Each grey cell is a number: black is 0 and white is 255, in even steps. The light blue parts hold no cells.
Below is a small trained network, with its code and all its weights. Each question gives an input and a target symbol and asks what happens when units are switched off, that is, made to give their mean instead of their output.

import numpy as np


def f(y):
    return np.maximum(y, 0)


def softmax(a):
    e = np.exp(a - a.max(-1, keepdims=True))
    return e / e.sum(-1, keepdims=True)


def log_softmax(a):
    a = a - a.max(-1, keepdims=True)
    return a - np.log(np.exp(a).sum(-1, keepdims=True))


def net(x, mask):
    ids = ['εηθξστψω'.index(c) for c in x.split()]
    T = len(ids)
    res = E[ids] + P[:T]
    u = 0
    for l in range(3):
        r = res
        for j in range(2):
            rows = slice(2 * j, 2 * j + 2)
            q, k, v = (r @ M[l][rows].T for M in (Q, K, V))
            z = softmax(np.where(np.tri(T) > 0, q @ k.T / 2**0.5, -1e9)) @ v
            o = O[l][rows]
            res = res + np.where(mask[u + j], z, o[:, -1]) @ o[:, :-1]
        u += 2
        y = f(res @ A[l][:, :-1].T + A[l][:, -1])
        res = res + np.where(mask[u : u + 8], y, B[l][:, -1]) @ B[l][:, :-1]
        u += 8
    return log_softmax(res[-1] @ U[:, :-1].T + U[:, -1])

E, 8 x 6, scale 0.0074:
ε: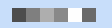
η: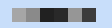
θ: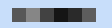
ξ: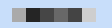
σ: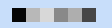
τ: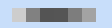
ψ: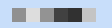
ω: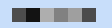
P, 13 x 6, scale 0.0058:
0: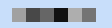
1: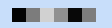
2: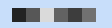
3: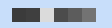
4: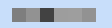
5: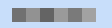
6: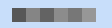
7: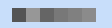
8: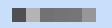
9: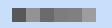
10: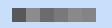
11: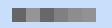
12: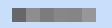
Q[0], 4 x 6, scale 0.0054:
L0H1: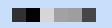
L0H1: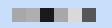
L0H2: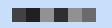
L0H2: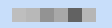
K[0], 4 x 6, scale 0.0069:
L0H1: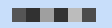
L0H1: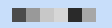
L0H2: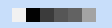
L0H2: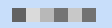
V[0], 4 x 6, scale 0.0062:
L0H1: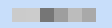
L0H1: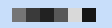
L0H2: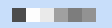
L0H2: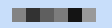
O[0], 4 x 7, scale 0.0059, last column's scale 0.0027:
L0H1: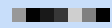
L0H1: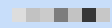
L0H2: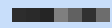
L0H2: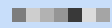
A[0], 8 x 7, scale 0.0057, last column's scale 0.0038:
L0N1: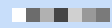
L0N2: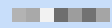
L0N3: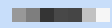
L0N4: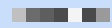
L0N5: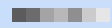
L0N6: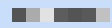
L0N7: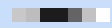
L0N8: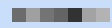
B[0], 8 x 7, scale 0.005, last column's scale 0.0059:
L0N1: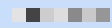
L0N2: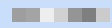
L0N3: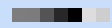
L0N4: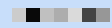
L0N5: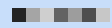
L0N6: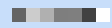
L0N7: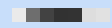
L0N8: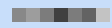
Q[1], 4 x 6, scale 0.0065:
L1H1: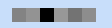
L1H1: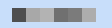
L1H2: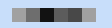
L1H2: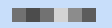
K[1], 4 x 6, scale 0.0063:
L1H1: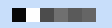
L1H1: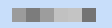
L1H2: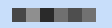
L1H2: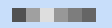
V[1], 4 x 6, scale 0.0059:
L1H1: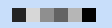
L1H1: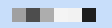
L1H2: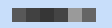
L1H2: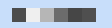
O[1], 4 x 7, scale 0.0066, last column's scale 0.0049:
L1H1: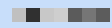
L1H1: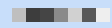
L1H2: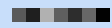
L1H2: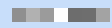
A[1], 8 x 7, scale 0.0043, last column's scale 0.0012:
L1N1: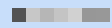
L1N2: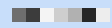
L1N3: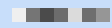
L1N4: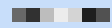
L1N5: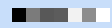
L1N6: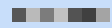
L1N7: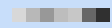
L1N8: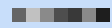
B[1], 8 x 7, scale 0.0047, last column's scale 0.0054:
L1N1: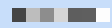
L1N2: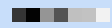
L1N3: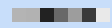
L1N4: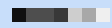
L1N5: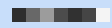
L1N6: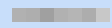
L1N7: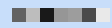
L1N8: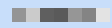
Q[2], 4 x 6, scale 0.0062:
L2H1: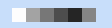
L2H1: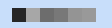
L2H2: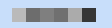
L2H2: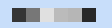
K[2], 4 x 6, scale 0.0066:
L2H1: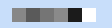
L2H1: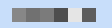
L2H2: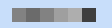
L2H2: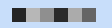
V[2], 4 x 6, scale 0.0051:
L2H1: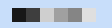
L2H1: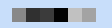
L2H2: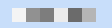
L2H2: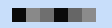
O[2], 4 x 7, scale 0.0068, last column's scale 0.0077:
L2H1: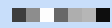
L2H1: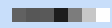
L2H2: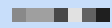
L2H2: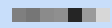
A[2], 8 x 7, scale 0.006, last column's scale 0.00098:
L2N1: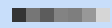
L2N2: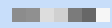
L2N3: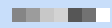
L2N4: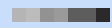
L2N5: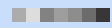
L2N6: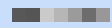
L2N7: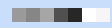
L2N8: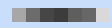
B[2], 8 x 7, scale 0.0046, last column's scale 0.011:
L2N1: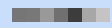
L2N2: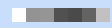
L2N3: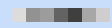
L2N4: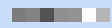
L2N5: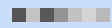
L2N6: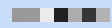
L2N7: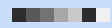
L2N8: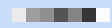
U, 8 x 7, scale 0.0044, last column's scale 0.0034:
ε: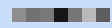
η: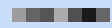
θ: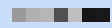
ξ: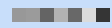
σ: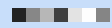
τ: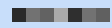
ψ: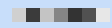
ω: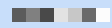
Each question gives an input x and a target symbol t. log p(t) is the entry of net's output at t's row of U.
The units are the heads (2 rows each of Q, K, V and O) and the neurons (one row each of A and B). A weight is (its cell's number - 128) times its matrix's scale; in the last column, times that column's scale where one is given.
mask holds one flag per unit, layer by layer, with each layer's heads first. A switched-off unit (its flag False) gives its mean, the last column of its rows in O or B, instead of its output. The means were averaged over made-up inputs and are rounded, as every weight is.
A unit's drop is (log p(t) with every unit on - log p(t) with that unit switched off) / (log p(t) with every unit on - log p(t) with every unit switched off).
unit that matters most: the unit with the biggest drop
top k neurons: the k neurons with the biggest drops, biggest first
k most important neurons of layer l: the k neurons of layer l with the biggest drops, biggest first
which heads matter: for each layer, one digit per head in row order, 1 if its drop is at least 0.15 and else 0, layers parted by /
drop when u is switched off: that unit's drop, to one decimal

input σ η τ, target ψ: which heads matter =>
01 / 11 / 10
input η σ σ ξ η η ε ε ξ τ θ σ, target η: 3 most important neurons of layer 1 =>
[L1N3 L1N5 L1N7]
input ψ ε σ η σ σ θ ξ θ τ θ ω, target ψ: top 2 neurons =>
[L2N2 L2N3]
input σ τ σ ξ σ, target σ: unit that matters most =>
L2H1
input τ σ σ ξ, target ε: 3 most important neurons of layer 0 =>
[L0N1 L0N4 L0N7]
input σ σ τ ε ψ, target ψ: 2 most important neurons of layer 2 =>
[L2N5 L2N4]
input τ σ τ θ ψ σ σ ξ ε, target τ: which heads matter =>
10 / 10 / 01
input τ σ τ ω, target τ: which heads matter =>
10 / 11 / 01
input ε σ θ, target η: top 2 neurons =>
[L0N4 L0N1]
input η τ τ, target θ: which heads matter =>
11 / 10 / 01
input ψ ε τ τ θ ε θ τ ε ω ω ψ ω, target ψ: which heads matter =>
10 / 10 / 11
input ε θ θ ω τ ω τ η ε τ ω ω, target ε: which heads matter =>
11 / 11 / 10
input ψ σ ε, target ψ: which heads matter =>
10 / 10 / 11
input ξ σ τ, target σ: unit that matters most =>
L0H2
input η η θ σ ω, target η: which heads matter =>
11 / 10 / 10
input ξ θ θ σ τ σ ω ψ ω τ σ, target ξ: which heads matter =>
01 / 11 / 11
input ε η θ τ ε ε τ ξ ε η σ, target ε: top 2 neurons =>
[L0N4 L1N4]
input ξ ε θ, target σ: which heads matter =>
01 / 10 / 00
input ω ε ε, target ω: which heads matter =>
11 / 11 / 00
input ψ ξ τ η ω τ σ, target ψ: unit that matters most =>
L1H1
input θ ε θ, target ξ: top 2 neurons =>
[L2N4 L2N5]
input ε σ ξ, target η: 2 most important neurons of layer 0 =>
[L0N4 L0N1]
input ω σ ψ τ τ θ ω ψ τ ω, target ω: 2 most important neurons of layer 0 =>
[L0N2 L0N1]
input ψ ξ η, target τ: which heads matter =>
10 / 10 / 01
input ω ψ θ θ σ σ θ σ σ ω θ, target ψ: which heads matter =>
00 / 11 / 10
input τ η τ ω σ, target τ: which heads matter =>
10 / 11 / 01
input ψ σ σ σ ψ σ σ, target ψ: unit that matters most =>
L2H1
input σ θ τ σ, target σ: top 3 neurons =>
[L1N2 L1N4 L0N4]
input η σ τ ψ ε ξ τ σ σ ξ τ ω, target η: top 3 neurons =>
[L0N4 L1N3 L0N1]
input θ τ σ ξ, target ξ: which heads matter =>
11 / 11 / 10
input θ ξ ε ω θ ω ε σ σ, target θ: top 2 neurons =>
[L2N6 L2N2]
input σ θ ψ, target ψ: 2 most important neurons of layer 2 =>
[L2N2 L2N3]
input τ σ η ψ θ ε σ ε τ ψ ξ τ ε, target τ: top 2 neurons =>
[L0N1 L0N7]
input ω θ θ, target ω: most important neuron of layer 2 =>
[L2N5]
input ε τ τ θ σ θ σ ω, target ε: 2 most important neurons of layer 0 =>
[L0N4 L0N1]
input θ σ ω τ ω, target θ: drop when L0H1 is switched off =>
0.2
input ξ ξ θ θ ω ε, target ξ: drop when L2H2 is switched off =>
0.2
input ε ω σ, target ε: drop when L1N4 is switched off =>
0.3
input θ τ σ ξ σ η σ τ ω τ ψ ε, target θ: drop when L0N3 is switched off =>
0.1
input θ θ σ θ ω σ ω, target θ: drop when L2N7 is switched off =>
0.0
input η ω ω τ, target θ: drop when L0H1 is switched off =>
0.9
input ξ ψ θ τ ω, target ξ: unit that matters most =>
L1H1
